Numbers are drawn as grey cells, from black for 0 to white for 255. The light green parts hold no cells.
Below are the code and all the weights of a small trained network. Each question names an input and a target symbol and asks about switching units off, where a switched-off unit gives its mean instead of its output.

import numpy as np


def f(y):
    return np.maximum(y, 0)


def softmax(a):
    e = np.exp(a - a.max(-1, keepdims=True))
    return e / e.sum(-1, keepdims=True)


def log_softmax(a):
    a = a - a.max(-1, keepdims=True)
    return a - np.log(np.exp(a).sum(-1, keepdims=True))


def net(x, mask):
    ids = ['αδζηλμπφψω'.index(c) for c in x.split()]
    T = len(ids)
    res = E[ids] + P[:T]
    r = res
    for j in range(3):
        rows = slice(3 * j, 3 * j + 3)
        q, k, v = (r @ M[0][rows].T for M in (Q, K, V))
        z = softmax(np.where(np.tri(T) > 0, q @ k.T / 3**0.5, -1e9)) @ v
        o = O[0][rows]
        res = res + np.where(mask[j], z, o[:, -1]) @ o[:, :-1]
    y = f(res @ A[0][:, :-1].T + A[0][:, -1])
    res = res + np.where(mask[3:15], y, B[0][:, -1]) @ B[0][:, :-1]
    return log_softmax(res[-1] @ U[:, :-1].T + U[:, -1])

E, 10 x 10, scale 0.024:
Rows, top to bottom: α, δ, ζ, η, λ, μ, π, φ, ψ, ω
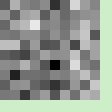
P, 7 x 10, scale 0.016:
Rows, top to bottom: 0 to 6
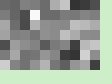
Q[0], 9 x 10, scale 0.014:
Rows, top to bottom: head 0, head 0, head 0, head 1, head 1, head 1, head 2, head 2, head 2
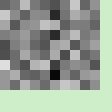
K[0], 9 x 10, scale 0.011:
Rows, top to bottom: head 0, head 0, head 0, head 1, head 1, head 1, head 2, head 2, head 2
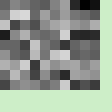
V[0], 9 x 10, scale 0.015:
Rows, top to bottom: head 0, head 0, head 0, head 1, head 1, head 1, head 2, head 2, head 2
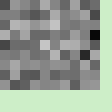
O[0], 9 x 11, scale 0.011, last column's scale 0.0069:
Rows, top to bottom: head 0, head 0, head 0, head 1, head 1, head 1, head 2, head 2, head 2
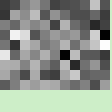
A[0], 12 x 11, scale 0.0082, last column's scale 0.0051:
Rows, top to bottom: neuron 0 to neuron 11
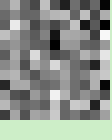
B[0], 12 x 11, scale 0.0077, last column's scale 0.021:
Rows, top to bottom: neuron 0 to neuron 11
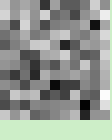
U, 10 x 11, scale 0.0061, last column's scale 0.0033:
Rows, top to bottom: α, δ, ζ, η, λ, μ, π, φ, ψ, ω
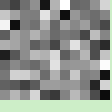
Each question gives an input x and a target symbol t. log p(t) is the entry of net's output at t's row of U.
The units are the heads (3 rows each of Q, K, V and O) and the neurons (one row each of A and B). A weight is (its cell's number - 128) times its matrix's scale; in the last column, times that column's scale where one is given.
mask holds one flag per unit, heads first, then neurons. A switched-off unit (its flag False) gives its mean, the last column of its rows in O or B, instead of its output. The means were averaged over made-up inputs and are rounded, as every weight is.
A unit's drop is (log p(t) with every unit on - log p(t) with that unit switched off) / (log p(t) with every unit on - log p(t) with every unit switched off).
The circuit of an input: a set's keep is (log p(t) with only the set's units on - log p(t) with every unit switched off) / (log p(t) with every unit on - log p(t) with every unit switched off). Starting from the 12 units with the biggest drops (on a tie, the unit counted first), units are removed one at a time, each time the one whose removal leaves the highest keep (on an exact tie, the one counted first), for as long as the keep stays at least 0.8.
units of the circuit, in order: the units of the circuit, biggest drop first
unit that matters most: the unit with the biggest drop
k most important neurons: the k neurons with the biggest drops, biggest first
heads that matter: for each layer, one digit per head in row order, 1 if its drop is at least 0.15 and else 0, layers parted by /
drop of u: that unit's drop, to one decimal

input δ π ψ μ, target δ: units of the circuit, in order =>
head 1
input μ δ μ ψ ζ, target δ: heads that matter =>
011
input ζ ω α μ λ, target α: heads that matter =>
010
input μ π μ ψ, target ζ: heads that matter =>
010
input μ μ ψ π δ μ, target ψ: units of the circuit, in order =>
head 1; neuron 10
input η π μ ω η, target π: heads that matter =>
110
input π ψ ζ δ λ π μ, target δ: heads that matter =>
001
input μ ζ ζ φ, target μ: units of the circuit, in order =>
head 2; head 0
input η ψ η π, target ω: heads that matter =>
110
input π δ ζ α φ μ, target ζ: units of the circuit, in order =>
neuron 1; head 0
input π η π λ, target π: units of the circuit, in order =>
head 0; head 1
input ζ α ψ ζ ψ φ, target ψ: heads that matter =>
011
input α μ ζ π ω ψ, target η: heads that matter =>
110
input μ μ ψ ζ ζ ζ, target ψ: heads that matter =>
010
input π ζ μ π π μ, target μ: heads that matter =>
011
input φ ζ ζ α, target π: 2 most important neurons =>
neuron 9; neuron 4
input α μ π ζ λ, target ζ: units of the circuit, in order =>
head 0
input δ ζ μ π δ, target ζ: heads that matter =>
101
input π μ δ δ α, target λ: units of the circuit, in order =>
head 1; neuron 7; head 2
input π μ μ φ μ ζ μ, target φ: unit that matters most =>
head 0
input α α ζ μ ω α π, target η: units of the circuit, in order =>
head 0; head 1
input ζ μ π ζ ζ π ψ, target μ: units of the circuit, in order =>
neuron 4; head 0; neuron 3; neuron 1
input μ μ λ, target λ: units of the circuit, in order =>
neuron 9; head 0; neuron 7
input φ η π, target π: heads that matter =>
010
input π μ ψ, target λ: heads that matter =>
011
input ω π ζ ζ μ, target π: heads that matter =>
110
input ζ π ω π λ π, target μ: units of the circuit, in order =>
neuron 4; head 0; neuron 3
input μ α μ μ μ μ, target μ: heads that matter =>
011
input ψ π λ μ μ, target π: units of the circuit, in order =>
head 0
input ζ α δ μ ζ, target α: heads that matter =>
001
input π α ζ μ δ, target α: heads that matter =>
011
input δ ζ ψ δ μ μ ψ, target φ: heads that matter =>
010
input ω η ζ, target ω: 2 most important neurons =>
neuron 9; neuron 3
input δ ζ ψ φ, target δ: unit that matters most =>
head 2
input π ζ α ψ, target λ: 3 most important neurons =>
neuron 2; neuron 8; neuron 7
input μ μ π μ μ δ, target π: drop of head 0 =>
0.2
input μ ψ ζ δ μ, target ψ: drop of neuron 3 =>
0.0
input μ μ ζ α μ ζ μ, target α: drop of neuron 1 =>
0.1
